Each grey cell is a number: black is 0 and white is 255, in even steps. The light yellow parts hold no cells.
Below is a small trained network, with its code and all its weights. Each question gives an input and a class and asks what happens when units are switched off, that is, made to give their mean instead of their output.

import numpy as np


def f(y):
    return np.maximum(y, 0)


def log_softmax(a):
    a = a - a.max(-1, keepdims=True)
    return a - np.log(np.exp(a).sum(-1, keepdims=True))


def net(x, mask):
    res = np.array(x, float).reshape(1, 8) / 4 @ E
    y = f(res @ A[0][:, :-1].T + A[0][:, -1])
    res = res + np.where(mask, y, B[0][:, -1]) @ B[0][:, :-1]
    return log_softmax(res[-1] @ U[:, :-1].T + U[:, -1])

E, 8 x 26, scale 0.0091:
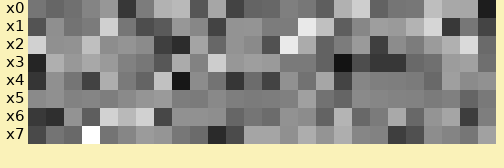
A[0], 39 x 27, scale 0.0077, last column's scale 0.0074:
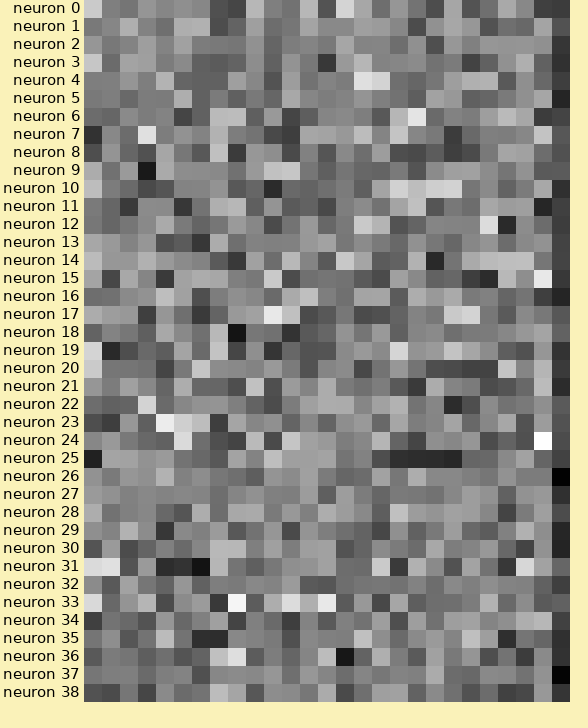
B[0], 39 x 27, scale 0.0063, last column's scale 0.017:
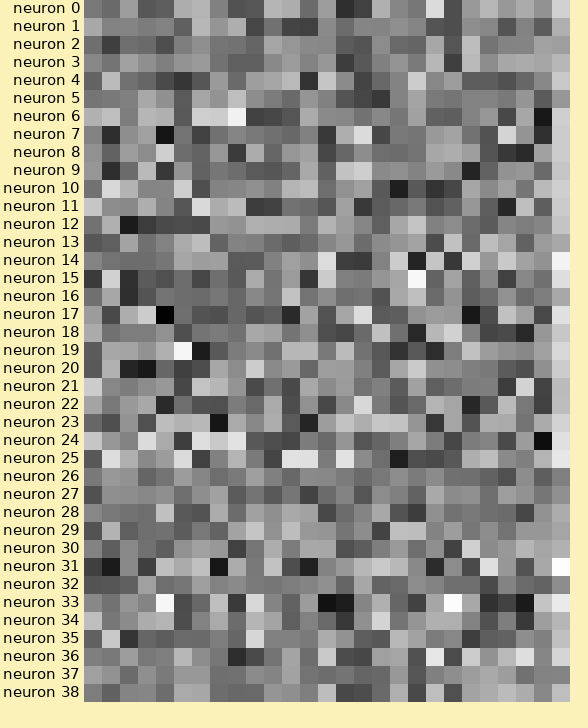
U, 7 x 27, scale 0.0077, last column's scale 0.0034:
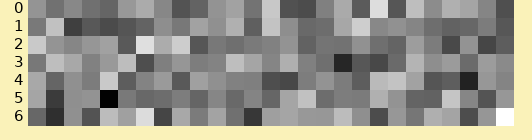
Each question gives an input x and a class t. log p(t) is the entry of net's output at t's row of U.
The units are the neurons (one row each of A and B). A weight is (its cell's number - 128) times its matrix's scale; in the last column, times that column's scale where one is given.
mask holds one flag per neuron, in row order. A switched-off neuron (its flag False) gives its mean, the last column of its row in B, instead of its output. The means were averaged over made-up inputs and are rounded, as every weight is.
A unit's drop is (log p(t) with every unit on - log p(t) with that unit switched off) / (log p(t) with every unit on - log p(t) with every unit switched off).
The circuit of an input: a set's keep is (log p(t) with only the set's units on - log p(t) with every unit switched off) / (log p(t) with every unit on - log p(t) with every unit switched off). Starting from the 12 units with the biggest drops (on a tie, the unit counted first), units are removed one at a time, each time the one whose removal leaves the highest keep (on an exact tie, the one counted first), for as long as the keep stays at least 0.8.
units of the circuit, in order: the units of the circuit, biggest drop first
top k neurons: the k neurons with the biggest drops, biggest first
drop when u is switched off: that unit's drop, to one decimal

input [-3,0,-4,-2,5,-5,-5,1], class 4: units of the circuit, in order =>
neuron 18
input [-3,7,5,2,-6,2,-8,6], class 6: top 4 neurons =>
neuron 31; neuron 13; neuron 15; neuron 20
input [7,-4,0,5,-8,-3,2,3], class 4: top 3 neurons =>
neuron 33; neuron 24; neuron 21
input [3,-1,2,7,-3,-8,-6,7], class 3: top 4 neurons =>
neuron 25; neuron 17; neuron 9; neuron 33
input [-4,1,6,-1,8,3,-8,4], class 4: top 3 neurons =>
neuron 18; neuron 8; neuron 34
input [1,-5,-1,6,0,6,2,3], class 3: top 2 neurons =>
neuron 25; neuron 4
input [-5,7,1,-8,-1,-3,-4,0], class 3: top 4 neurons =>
neuron 19; neuron 10; neuron 15; neuron 20
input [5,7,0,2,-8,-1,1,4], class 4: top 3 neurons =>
neuron 33; neuron 15; neuron 20
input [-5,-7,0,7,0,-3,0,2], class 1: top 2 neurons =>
neuron 15; neuron 20
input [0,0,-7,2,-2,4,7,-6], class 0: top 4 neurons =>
neuron 36; neuron 31; neuron 38; neuron 30
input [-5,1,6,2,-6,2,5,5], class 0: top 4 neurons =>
neuron 14; neuron 0; neuron 31; neuron 8
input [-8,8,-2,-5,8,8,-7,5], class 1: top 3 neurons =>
neuron 12; neuron 4; neuron 35
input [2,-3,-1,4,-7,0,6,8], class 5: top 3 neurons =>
neuron 7; neuron 22; neuron 8
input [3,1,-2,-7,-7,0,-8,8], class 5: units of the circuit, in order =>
neuron 22
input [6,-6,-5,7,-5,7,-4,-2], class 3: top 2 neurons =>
neuron 25; neuron 24
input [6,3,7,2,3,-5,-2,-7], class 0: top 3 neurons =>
neuron 14; neuron 0; neuron 7
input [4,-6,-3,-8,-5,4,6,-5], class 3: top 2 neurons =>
neuron 19; neuron 10
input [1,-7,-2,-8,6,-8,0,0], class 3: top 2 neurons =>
neuron 10; neuron 19
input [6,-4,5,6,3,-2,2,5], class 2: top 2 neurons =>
neuron 6; neuron 11
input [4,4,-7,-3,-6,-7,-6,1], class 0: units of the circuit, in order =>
neuron 36
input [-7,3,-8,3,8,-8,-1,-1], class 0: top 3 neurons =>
neuron 36; neuron 38; neuron 33
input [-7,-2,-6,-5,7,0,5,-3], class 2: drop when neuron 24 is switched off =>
0.9
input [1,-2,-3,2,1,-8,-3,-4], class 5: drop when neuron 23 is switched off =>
0.2
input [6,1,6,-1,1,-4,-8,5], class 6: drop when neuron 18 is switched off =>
0.0
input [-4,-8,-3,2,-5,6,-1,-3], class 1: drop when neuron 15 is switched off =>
0.1
